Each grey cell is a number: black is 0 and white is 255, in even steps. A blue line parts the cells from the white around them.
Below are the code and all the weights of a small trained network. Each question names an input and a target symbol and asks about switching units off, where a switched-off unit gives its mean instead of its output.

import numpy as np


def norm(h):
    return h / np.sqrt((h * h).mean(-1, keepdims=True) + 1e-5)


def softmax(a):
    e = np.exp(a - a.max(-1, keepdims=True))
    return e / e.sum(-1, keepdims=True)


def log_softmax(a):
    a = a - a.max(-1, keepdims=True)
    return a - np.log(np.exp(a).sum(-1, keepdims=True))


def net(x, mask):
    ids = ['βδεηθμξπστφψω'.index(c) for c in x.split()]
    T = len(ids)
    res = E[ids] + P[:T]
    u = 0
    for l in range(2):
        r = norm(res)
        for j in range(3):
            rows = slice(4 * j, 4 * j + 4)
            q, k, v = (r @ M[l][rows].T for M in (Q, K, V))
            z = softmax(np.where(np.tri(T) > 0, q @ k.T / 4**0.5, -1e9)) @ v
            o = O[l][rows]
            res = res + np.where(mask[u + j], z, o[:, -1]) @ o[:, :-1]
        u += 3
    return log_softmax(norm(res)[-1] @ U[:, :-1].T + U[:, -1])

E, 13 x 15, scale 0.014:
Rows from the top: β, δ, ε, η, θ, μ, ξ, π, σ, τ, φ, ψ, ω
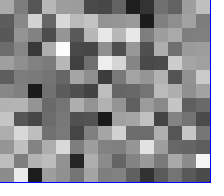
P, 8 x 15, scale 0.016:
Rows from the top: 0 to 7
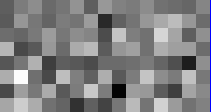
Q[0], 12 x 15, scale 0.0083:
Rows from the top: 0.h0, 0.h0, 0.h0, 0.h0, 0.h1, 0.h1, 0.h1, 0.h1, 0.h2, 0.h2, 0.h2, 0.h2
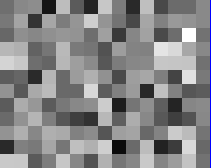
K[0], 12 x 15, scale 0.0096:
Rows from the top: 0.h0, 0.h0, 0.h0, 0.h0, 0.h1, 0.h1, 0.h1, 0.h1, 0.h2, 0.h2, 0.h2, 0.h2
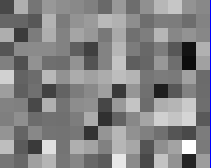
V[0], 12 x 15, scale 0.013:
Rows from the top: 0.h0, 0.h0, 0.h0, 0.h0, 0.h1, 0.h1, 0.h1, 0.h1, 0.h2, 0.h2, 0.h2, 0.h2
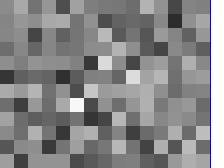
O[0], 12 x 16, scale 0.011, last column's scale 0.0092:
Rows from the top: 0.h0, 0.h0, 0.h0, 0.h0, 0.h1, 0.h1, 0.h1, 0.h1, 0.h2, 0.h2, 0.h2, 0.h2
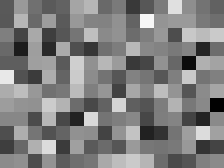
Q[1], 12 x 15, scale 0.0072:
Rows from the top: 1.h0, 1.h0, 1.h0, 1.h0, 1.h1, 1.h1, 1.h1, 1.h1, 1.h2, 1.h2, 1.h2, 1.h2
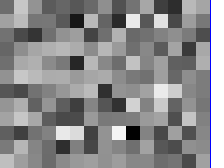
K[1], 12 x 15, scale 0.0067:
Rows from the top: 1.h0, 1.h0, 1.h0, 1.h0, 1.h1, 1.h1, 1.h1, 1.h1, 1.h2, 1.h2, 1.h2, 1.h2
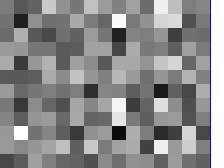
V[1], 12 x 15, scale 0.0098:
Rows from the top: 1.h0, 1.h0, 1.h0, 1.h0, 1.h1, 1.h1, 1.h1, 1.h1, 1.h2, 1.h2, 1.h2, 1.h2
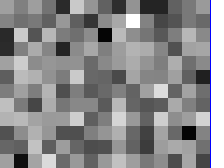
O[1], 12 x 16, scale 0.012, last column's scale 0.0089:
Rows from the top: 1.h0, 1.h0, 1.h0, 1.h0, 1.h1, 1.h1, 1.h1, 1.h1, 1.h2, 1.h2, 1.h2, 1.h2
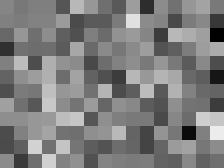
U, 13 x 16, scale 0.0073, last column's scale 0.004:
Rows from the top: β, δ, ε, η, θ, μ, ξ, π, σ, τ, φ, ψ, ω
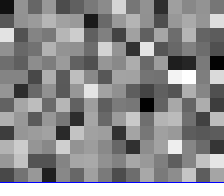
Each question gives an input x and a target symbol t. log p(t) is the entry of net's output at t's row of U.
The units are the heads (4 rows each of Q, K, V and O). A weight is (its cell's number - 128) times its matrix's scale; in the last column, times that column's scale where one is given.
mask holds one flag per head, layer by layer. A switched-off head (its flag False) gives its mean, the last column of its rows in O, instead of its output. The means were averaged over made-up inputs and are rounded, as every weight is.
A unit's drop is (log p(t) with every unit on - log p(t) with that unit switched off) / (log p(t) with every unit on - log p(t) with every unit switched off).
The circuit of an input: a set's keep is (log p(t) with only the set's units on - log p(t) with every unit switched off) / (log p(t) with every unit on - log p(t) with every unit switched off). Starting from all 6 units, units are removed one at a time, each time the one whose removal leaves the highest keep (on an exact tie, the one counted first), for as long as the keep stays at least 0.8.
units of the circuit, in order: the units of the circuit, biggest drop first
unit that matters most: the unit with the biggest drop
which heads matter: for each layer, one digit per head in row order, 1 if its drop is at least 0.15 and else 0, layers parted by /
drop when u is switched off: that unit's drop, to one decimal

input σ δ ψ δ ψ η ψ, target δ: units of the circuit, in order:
[0.h1; 0.h2]
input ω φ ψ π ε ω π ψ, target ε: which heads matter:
101 / 000
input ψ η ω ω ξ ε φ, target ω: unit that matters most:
0.h1
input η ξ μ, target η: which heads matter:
001 / 000
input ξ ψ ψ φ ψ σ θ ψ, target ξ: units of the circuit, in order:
[1.h1; 0.h1]
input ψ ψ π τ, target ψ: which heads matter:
001 / 000
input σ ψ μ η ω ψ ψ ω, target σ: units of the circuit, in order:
[1.h0; 1.h2; 0.h2]
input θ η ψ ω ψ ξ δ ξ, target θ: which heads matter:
110 / 101
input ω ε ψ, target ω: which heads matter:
000 / 000
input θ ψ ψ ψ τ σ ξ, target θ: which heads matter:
100 / 101
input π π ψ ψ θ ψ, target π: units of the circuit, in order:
[1.h2; 0.h1]
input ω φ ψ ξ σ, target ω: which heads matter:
010 / 011
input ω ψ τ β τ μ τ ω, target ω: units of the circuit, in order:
[1.h2; 0.h0]
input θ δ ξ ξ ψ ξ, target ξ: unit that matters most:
0.h1
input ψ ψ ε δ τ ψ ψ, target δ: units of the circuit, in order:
[0.h2; 0.h1]
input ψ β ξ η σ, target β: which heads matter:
111 / 000
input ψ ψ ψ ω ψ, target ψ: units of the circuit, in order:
[0.h2; 0.h1]
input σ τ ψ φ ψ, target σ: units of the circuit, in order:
[1.h0; 0.h0; 1.h1]
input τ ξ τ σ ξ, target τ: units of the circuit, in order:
[1.h1; 0.h2]
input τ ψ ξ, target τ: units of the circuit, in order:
[0.h2]
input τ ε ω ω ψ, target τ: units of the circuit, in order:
[1.h1; 0.h2]
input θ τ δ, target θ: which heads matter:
100 / 000
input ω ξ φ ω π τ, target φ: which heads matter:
101 / 000
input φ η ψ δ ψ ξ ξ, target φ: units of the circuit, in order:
[1.h0; 0.h1]
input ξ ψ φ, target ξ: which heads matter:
000 / 000
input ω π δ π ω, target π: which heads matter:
101 / 000
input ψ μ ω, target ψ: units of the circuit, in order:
[0.h2]
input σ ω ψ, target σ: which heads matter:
000 / 000
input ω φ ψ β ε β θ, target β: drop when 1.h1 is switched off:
-0.1
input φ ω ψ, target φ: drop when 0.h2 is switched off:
0.2
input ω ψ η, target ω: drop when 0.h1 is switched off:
0.1
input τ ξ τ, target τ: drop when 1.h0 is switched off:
0.0
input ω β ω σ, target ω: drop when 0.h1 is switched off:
0.1
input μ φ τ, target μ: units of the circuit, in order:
[0.h1]
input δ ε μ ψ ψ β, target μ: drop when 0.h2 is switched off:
0.2
